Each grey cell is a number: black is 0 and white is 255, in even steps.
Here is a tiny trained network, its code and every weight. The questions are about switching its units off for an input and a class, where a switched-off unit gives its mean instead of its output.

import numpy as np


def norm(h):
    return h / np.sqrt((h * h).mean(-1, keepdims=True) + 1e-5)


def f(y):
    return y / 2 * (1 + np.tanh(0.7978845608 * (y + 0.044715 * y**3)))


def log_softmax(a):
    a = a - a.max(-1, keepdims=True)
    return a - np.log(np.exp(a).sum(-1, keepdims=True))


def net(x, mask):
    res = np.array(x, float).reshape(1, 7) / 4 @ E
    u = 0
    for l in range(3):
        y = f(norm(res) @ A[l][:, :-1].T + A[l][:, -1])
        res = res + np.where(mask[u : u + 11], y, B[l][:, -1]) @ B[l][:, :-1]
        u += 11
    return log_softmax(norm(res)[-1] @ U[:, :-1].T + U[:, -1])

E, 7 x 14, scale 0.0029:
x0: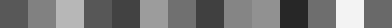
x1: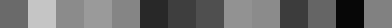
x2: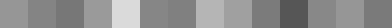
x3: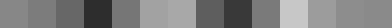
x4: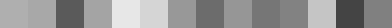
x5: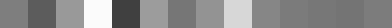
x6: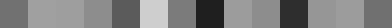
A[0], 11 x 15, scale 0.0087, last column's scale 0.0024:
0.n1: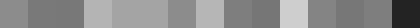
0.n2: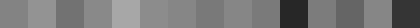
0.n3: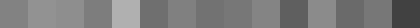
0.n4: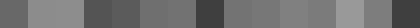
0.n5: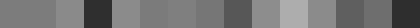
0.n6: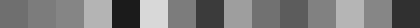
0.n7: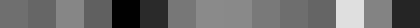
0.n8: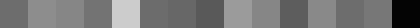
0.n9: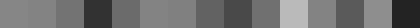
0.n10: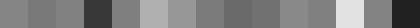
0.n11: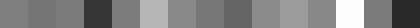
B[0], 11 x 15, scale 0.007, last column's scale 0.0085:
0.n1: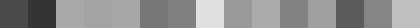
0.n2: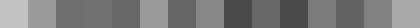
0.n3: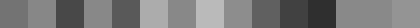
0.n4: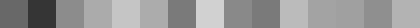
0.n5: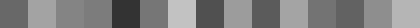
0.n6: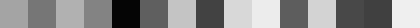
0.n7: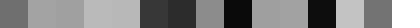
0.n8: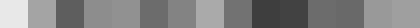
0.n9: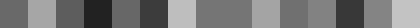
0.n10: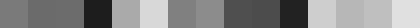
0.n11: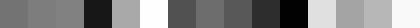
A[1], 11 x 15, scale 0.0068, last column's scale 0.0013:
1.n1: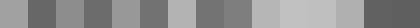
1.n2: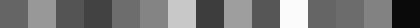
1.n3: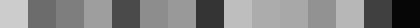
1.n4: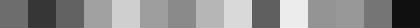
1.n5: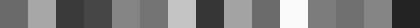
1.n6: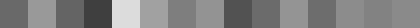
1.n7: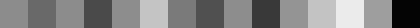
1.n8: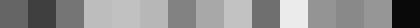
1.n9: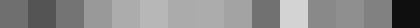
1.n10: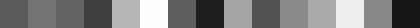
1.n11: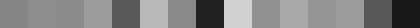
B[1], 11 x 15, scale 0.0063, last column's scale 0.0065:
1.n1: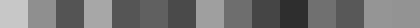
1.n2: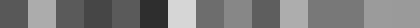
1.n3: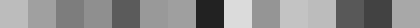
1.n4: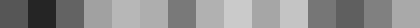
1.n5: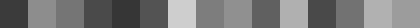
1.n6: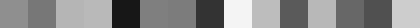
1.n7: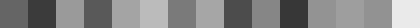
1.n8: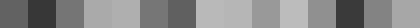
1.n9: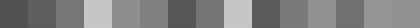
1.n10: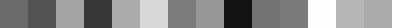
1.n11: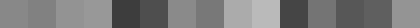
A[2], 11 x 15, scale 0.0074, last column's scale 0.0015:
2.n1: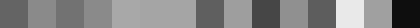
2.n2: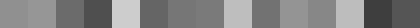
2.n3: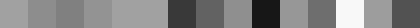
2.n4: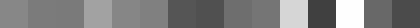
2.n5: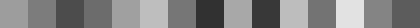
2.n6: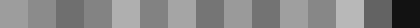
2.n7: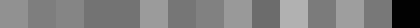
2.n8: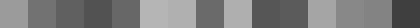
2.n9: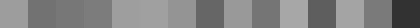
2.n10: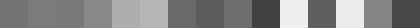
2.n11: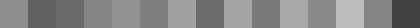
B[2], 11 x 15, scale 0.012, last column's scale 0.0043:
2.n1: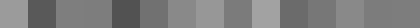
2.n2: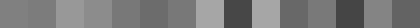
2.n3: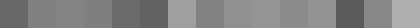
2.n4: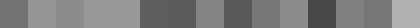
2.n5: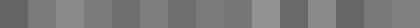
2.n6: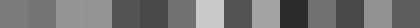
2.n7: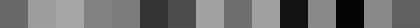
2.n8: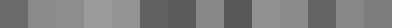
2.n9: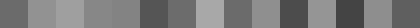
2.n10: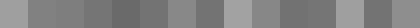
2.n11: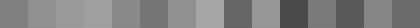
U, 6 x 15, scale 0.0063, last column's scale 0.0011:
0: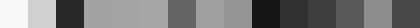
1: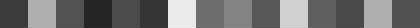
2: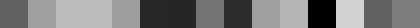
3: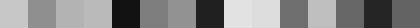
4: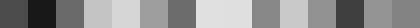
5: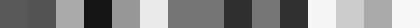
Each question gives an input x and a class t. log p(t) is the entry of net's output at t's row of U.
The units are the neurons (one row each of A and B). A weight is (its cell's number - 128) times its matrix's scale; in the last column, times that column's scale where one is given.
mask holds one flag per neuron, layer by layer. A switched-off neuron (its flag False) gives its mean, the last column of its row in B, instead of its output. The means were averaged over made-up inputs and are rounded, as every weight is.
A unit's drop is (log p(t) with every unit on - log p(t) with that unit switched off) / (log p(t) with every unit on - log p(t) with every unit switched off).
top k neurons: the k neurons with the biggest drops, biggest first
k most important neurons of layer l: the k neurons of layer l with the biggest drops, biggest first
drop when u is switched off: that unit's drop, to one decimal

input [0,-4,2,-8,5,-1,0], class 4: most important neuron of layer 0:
0.n1
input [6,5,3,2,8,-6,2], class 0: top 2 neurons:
0.n8, 0.n11
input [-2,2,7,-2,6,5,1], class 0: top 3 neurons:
0.n2, 0.n4, 0.n8
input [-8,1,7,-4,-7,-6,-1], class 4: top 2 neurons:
0.n7, 0.n11
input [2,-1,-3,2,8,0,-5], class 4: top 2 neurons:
0.n1, 0.n6
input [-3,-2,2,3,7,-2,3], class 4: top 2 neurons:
0.n1, 0.n11
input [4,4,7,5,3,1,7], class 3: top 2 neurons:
0.n6, 0.n11
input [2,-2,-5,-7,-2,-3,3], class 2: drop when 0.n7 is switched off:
1.0
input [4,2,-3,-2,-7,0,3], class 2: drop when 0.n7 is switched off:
1.1
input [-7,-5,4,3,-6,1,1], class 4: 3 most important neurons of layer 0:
0.n1, 0.n6, 0.n2
